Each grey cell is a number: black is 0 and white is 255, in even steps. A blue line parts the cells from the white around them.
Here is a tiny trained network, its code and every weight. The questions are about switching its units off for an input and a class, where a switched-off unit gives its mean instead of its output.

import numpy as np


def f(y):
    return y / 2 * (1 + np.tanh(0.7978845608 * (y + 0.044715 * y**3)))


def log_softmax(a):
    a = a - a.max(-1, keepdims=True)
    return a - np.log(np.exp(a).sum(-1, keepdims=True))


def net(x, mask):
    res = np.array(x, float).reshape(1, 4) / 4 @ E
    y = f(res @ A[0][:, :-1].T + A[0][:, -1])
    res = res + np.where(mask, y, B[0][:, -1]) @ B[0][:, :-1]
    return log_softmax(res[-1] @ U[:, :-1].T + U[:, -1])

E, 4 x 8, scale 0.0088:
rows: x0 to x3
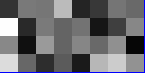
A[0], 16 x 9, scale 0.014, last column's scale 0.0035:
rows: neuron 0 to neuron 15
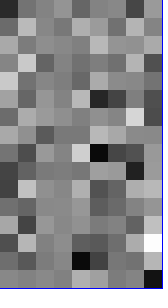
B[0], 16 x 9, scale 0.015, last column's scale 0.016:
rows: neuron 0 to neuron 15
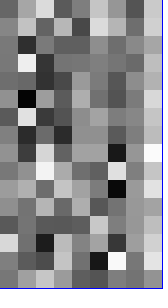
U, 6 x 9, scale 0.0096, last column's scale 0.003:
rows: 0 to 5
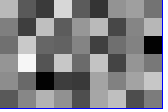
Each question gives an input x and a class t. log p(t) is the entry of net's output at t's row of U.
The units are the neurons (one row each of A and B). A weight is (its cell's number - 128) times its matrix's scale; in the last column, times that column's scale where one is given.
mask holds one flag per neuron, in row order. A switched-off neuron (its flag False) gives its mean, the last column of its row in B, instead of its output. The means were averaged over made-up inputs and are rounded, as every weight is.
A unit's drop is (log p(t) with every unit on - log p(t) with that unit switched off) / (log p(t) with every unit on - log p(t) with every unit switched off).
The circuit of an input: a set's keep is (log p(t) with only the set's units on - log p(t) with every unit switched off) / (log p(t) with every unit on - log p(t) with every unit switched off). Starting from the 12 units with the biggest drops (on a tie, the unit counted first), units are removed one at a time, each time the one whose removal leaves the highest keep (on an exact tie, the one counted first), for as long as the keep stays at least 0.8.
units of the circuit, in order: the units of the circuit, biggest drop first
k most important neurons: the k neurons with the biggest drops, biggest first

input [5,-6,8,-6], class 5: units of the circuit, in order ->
neuron 9
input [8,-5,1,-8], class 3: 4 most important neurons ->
neuron 10; neuron 13; neuron 5; neuron 7
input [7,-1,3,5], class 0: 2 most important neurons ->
neuron 14; neuron 1
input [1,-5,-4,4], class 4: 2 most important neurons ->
neuron 7; neuron 10
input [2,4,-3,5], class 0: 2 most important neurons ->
neuron 14; neuron 6
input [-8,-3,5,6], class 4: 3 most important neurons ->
neuron 8; neuron 4; neuron 5
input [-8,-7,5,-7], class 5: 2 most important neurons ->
neuron 9; neuron 13
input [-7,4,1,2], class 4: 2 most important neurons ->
neuron 8; neuron 4
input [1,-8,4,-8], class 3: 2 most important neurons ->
neuron 10; neuron 5
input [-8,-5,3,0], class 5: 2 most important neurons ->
neuron 8; neuron 5
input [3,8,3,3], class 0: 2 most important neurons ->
neuron 14; neuron 0
